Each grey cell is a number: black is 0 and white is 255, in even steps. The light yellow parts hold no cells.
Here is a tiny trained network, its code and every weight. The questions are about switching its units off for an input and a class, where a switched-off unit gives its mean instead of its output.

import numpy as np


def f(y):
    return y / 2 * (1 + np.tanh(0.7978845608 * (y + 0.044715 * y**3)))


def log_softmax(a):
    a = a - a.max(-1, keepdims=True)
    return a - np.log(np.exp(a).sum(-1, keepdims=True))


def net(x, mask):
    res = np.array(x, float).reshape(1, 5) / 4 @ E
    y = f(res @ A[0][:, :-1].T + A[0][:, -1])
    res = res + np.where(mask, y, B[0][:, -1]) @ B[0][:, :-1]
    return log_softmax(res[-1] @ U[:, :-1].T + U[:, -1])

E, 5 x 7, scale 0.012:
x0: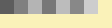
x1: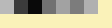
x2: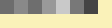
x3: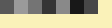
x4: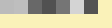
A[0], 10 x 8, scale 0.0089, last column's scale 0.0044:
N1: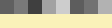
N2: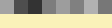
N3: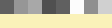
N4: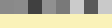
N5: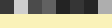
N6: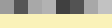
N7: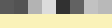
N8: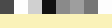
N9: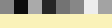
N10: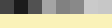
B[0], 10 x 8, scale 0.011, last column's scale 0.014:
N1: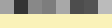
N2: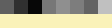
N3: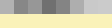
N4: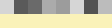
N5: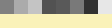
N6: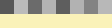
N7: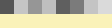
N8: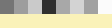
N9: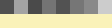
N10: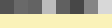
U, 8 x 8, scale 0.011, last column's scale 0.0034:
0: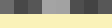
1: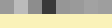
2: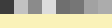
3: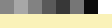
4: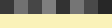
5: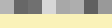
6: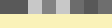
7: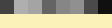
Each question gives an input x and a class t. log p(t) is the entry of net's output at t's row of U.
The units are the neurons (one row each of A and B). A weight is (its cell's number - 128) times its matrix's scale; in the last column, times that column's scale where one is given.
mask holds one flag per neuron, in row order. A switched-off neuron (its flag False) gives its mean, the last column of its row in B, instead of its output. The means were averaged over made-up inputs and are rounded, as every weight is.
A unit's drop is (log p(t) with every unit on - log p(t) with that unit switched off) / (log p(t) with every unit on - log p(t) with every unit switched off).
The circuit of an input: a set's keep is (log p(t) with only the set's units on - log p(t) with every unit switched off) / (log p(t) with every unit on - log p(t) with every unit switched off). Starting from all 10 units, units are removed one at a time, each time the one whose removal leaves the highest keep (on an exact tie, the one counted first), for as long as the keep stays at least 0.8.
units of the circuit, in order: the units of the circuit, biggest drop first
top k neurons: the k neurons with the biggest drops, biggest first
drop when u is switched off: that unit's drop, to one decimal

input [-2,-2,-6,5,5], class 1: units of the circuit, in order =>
N8
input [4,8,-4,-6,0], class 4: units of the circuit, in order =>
N2, N9
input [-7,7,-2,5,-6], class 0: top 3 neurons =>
N1, N7, N8
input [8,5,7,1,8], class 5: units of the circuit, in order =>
N4, N5
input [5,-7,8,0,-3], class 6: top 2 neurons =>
N9, N6
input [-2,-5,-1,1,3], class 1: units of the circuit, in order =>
N8, N3
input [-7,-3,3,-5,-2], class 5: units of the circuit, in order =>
N4, N9
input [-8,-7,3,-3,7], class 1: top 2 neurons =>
N3, N8
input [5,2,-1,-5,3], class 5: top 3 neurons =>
N8, N7, N5
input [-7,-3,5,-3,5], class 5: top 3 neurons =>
N4, N9, N3
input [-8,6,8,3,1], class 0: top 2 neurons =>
N1, N2
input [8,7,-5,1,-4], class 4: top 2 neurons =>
N2, N9
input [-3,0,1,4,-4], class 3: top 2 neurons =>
N5, N8
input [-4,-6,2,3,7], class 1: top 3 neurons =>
N8, N3, N10
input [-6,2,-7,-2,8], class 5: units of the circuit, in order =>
N4
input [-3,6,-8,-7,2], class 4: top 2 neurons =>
N9, N2
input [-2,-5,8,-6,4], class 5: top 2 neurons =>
N4, N5
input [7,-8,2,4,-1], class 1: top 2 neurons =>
N8, N10
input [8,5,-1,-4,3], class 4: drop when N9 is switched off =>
0.4
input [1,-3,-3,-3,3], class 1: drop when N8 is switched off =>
0.0
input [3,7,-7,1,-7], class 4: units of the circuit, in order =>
N9
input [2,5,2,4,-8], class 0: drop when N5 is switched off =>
0.1
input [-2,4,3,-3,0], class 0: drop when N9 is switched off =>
-0.1
